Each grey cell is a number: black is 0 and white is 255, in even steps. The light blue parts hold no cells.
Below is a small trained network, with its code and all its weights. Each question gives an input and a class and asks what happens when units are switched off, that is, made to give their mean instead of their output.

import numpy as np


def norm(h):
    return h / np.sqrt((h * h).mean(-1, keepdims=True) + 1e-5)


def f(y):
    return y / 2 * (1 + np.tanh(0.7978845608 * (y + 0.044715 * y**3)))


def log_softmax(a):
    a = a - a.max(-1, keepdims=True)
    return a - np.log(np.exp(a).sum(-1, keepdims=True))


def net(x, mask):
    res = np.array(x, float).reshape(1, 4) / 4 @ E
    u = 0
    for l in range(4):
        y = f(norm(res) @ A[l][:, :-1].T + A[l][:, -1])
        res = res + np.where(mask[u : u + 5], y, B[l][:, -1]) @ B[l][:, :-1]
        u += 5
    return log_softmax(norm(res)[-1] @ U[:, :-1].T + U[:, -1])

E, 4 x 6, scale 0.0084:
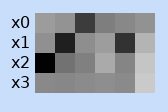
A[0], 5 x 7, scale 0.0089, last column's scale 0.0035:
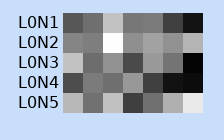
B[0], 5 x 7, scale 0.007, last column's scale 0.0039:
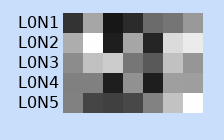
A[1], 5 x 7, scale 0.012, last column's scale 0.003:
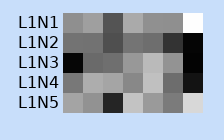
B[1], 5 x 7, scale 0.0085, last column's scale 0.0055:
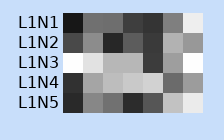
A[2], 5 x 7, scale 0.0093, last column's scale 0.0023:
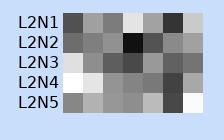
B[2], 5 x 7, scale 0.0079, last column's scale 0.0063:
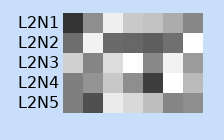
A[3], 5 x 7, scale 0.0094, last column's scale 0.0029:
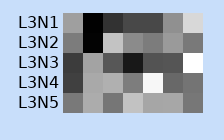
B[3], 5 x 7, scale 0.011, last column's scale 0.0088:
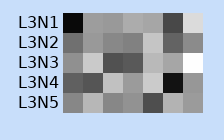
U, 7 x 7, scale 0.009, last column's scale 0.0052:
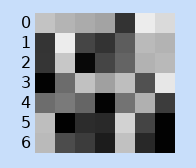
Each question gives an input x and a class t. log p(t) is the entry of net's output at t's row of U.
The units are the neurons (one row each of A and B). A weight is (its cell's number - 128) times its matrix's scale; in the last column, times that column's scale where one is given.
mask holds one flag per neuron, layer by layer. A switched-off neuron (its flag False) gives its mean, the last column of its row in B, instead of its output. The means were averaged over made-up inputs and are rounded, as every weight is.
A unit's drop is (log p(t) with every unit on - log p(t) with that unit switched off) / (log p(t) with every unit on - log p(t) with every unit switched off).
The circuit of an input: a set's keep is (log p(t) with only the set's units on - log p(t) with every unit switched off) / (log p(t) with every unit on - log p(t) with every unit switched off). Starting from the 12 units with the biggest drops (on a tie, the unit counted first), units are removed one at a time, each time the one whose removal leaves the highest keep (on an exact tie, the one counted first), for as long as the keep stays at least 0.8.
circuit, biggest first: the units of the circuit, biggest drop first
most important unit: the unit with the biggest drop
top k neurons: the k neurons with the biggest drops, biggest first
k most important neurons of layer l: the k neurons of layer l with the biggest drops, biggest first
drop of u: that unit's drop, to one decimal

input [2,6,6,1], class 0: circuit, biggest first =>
(L1N3, L0N2, L3N3, L1N5)
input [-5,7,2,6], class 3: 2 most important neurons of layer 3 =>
(L3N1, L3N3)
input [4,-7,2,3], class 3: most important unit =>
L1N4
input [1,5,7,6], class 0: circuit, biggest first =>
(L1N3, L3N3, L3N1)
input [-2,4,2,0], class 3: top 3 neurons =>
(L3N1, L1N5, L1N1)
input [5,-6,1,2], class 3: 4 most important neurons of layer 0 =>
(L0N2, L0N5, L0N4, L0N1)
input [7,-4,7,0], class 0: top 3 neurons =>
(L1N3, L0N2, L0N4)
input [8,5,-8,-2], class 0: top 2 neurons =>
(L2N3, L0N2)
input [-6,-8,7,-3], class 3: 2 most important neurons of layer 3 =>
(L3N4, L3N3)
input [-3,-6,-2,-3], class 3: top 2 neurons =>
(L1N4, L0N5)
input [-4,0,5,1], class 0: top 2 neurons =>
(L1N3, L0N4)
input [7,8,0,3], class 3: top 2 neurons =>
(L3N1, L0N2)
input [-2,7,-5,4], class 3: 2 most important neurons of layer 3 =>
(L3N1, L3N3)
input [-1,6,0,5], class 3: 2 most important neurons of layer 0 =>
(L0N1, L0N4)
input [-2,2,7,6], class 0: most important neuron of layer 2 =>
(L2N2)
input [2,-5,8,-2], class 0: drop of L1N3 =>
1.4
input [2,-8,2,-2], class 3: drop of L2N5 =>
0.0
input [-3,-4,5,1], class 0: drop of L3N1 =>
0.1
